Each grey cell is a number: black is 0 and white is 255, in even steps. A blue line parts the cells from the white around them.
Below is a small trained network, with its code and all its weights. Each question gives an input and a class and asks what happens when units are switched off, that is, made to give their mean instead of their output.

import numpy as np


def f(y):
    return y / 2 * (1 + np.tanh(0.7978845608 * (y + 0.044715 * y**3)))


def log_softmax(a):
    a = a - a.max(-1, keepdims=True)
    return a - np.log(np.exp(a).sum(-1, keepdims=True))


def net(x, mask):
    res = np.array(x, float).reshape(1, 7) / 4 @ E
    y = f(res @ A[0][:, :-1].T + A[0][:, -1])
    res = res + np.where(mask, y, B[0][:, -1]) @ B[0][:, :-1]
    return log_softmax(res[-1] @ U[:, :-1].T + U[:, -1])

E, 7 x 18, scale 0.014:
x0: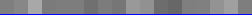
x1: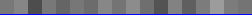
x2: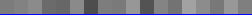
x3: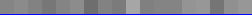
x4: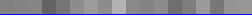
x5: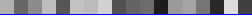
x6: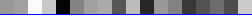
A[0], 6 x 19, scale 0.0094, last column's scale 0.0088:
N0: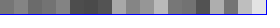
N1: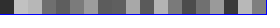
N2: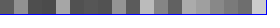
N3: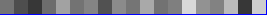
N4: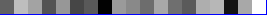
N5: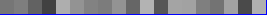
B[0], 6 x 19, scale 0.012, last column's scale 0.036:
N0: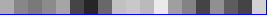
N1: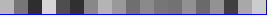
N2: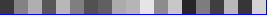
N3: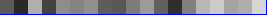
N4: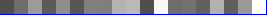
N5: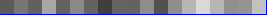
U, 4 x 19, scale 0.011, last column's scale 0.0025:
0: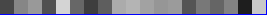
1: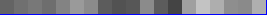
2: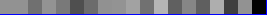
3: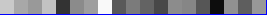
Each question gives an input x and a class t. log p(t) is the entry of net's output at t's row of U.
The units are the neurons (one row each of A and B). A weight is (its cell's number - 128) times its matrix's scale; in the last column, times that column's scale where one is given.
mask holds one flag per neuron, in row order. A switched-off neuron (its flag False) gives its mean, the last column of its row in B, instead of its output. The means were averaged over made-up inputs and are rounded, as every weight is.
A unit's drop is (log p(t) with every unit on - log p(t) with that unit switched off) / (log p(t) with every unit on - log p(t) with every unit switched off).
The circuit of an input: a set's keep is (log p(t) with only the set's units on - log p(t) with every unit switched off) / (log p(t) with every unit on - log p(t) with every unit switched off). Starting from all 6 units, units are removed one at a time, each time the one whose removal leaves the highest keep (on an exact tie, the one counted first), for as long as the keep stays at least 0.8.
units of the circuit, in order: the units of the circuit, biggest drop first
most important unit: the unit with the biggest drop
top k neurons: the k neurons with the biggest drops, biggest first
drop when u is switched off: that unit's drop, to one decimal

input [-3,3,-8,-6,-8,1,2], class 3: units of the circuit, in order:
[N4 N3 N0]
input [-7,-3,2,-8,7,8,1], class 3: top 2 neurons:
[N3 N4]
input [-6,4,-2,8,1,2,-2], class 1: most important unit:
N0
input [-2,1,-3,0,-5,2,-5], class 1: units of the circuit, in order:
[N0 N3]
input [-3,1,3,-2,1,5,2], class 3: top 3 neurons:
[N4 N3 N2]
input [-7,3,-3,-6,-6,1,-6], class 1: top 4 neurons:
[N3 N0 N5 N4]
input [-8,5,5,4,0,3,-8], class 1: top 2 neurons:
[N3 N5]
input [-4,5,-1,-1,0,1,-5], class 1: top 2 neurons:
[N0 N3]
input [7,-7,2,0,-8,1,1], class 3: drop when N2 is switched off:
0.3
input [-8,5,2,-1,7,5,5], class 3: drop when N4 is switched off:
0.2
